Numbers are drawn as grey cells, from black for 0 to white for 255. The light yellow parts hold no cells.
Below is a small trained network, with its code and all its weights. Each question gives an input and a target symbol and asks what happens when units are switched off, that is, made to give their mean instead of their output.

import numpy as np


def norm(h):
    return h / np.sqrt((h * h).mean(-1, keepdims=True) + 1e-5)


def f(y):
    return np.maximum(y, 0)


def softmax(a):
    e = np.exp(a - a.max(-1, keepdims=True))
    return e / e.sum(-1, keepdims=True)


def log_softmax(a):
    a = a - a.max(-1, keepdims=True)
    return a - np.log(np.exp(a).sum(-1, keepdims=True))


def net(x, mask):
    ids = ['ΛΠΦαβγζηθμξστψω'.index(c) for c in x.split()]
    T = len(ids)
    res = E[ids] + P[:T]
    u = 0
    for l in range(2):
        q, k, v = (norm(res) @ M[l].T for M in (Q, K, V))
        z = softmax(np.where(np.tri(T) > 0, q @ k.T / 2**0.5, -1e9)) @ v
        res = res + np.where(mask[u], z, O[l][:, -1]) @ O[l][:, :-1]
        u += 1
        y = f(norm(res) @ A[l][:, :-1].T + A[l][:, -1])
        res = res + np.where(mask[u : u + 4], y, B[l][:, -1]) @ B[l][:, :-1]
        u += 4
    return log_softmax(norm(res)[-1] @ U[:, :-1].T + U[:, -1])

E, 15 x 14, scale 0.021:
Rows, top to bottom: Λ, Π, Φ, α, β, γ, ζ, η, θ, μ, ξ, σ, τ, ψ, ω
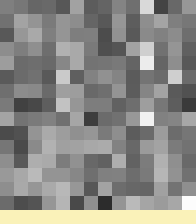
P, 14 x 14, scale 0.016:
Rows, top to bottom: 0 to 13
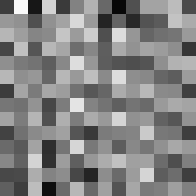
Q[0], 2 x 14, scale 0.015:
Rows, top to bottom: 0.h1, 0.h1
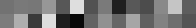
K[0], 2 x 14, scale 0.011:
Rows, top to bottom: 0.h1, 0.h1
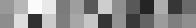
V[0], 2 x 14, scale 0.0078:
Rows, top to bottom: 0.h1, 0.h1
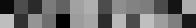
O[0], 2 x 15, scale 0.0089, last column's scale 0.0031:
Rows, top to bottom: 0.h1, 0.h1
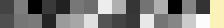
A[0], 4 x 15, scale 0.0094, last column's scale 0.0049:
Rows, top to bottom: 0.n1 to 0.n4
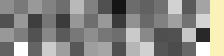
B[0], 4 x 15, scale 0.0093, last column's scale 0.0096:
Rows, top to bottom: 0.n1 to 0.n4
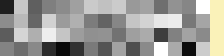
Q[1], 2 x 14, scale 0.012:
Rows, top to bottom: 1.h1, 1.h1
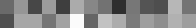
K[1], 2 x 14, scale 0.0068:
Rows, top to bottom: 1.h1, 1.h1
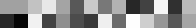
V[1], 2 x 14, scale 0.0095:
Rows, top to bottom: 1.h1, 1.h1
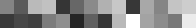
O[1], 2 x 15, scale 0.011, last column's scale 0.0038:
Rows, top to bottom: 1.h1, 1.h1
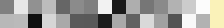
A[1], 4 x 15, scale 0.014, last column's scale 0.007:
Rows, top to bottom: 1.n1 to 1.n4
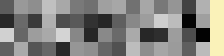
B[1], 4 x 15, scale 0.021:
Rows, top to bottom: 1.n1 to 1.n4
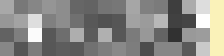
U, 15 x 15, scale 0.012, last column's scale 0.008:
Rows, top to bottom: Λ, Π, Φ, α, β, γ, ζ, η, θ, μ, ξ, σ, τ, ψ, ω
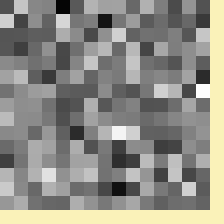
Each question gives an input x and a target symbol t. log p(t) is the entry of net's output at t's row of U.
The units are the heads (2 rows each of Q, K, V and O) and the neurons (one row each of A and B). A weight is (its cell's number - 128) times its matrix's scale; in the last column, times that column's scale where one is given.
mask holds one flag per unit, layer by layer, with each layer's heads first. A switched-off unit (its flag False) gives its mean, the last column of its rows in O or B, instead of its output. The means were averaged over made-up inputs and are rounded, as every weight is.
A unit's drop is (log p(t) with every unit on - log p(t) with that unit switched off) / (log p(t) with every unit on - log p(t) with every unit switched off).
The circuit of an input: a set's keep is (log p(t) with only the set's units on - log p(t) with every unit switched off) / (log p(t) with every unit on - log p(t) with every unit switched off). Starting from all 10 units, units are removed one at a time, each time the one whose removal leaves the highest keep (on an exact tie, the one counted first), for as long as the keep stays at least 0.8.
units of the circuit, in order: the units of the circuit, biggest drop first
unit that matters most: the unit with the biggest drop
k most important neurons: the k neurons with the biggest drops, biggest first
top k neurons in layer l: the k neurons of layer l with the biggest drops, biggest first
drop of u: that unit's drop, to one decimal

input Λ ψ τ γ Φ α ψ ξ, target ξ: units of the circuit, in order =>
(0.h1 1.n3)
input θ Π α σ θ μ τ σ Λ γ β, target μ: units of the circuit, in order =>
(0.n1 1.n2 0.n4 0.h1)
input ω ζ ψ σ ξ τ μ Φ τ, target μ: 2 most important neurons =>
(1.n2 1.n3)
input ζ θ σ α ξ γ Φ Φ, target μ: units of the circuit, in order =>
(0.n1 1.n2 0.n4 0.h1)
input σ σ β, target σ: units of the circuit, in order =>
(0.h1 1.n1 1.n2)
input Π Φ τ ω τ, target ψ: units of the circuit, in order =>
(1.h1)
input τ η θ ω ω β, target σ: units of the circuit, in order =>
(1.n1 0.h1 1.n2)
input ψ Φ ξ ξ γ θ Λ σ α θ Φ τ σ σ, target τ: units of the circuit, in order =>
(0.h1 0.n1 1.n2)
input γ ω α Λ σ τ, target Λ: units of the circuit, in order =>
(0.h1 1.n2)
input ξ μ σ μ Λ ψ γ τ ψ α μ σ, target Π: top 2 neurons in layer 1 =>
(1.n3 1.n2)
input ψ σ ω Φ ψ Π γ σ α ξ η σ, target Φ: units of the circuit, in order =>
(1.n2 0.h1 1.h1 0.n4)
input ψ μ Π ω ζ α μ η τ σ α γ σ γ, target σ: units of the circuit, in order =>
(0.h1 1.n2)
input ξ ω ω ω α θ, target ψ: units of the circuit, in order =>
(1.n2 1.h1)
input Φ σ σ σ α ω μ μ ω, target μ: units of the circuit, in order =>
(1.n2)
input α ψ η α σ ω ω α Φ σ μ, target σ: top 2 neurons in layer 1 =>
(1.n1 1.n2)
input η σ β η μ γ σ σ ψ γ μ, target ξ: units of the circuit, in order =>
(0.h1 1.n3)
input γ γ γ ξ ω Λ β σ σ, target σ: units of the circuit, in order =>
(0.h1 1.n1 1.n2 0.n1)
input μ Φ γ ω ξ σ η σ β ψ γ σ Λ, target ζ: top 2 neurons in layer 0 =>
(0.n4 0.n1)
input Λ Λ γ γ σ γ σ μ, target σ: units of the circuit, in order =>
(0.h1 1.n2)
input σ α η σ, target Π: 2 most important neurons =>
(1.n1 1.n3)
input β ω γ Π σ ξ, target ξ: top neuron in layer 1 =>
(1.n3)
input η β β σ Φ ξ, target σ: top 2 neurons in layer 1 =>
(1.n1 1.n2)
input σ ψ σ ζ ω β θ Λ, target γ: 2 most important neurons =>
(1.n2 0.n4)
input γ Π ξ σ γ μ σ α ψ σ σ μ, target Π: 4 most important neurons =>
(0.n1 1.n3 1.n2 0.n4)
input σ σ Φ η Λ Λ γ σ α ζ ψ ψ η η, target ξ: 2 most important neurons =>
(1.n3 0.n4)
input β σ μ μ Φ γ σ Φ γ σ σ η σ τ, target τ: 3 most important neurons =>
(0.n1 1.n2 1.n3)
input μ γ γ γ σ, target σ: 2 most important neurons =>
(1.n2 1.n1)
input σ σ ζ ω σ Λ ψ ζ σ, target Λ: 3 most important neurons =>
(1.n2 1.n1 1.n4)
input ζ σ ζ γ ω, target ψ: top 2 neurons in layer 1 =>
(1.n4 1.n2)
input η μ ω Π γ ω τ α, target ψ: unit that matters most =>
1.h1
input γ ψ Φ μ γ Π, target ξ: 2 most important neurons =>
(1.n3 0.n1)
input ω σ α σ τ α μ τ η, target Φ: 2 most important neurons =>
(1.n2 1.n1)
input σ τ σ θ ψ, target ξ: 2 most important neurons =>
(1.n3 0.n4)
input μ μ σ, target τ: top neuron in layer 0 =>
(0.n4)
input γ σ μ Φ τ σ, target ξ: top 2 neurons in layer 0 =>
(0.n1 0.n4)
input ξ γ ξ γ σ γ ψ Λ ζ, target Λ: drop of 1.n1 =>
0.2
